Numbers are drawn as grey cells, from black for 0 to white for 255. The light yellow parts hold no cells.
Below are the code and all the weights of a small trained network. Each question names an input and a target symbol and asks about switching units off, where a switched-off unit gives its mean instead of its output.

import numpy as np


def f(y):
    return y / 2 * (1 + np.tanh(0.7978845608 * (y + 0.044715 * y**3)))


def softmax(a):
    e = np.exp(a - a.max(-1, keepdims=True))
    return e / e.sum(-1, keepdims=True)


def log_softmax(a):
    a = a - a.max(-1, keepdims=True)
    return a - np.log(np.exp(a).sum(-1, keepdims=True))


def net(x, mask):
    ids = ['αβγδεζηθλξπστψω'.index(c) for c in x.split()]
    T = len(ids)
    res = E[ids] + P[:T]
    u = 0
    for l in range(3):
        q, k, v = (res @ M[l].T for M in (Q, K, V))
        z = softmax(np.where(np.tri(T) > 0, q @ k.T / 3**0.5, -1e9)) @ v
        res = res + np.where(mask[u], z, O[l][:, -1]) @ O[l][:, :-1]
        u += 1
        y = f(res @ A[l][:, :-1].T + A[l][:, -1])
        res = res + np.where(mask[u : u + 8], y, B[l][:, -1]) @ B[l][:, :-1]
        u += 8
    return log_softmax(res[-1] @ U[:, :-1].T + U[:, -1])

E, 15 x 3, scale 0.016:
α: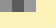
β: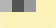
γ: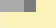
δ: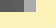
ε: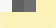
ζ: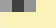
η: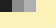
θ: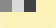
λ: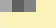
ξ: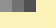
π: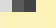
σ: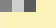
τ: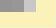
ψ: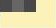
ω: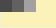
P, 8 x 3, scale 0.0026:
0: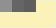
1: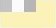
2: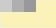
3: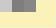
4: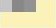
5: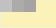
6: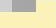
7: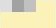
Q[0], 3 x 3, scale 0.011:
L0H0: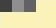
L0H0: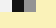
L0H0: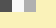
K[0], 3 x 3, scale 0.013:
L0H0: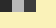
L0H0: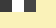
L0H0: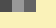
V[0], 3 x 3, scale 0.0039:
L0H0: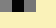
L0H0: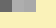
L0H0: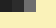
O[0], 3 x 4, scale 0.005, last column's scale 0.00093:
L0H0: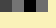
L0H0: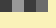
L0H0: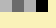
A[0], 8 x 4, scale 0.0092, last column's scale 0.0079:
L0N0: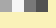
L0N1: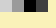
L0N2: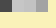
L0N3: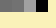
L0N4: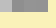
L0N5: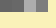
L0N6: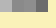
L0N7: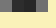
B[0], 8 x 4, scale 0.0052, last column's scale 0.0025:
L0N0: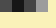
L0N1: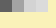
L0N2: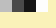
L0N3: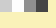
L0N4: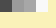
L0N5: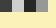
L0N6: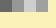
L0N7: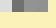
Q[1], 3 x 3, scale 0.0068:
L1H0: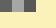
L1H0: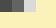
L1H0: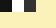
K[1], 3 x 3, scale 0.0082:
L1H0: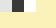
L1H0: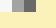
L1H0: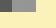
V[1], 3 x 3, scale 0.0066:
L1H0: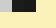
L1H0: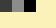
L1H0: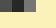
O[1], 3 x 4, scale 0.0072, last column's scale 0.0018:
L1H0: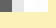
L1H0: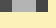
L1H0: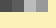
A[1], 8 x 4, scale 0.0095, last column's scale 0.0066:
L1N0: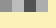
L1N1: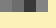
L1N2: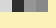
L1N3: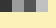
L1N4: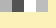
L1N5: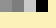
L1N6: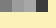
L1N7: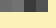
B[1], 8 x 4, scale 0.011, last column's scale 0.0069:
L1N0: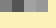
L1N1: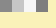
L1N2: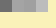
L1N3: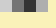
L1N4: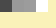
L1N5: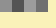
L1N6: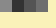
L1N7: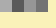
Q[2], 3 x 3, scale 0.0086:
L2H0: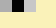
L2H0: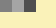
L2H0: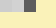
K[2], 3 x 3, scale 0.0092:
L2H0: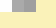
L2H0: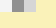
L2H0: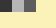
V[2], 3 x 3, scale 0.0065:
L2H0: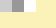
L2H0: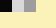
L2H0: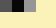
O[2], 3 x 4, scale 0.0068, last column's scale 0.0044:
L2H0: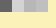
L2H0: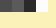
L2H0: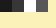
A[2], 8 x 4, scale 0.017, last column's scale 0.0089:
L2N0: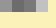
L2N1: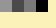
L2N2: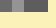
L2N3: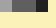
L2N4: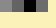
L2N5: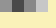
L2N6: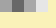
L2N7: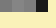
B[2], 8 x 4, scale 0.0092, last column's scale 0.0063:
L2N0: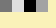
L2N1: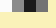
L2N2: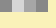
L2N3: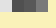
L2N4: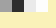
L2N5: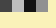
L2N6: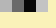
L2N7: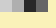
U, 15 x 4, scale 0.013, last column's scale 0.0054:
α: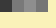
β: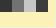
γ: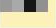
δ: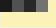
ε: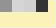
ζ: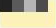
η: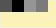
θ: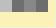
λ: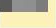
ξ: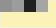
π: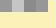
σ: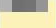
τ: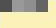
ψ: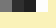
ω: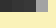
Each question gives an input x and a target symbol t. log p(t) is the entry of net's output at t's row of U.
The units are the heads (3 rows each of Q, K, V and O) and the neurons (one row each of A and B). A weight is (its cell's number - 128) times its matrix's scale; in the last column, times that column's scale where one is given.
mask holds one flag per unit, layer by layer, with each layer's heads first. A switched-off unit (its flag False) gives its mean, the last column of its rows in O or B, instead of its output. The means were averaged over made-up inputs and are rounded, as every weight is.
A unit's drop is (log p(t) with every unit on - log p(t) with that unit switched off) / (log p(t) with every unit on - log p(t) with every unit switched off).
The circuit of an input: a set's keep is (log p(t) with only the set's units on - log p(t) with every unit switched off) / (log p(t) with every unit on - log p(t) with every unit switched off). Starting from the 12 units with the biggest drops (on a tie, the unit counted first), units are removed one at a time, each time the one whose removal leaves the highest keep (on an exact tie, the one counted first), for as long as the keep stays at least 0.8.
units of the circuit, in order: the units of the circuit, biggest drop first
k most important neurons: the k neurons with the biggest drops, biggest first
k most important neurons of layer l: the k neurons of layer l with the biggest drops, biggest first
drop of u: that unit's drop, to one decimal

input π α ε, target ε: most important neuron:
[L1N4]
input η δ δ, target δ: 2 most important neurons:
[L2N5, L2N4]
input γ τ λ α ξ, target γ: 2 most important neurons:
[L2N4, L1N4]
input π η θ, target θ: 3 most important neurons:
[L2N4, L1N3, L1N4]
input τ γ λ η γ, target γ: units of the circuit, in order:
[L1N4, L1H0, L2N0]
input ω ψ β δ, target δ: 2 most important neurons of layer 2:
[L2N4, L2N5]
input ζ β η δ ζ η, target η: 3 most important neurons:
[L2N4, L1N3, L1N4]
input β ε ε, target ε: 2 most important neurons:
[L1N2, L1N4]
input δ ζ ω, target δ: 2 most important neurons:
[L2N5, L2N4]
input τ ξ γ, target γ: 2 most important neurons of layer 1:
[L1N4, L1N0]
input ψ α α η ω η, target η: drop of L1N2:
0.1
